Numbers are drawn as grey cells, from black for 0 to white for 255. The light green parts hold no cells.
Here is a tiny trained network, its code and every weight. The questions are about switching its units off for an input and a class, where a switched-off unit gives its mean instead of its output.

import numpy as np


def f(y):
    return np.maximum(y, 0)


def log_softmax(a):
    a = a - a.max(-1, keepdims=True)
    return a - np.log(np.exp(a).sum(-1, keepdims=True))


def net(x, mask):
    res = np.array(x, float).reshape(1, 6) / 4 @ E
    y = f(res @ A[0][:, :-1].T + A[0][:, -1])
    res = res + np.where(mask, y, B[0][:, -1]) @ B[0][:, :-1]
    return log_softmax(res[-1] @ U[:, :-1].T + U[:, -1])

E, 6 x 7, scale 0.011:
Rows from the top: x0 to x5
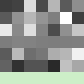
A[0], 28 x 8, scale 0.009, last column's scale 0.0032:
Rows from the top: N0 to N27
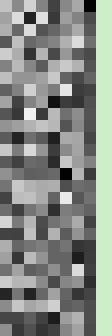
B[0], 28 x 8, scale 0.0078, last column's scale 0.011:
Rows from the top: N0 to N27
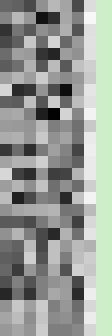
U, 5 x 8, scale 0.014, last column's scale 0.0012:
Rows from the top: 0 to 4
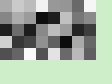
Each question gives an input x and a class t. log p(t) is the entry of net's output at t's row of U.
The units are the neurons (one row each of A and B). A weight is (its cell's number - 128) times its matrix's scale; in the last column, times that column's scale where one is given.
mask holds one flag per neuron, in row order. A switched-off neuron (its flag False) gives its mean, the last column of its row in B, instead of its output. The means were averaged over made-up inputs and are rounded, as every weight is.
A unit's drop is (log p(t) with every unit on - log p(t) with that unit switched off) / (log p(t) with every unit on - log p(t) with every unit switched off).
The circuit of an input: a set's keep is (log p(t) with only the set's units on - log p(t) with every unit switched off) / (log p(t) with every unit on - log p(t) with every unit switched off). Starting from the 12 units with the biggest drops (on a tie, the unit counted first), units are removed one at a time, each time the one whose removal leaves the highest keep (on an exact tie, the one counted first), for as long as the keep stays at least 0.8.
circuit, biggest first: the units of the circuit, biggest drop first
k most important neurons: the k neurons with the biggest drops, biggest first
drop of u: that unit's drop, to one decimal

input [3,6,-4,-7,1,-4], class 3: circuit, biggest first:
N7, N16
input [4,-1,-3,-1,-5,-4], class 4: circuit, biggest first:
N21
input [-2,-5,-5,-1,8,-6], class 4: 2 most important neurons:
N22, N3
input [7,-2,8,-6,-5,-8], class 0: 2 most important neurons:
N6, N25
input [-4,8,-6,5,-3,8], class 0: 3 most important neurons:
N13, N11, N26
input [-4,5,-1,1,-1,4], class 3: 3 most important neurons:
N16, N7, N9
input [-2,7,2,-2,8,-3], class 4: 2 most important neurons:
N3, N5
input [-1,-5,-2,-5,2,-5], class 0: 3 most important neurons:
N16, N7, N25
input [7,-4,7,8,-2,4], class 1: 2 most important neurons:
N9, N19
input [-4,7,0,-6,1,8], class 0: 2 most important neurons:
N13, N11
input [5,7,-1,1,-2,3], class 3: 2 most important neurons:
N7, N16
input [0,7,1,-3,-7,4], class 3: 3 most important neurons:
N7, N16, N3
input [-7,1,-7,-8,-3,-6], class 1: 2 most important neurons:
N1, N4
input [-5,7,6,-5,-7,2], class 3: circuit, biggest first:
N7
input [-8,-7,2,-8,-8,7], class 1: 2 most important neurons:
N4, N1
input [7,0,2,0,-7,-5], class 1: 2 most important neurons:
N9, N19
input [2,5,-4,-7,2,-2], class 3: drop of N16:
0.3
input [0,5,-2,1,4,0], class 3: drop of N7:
0.2
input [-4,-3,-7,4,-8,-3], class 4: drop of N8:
0.5
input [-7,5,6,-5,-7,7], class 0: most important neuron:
N13
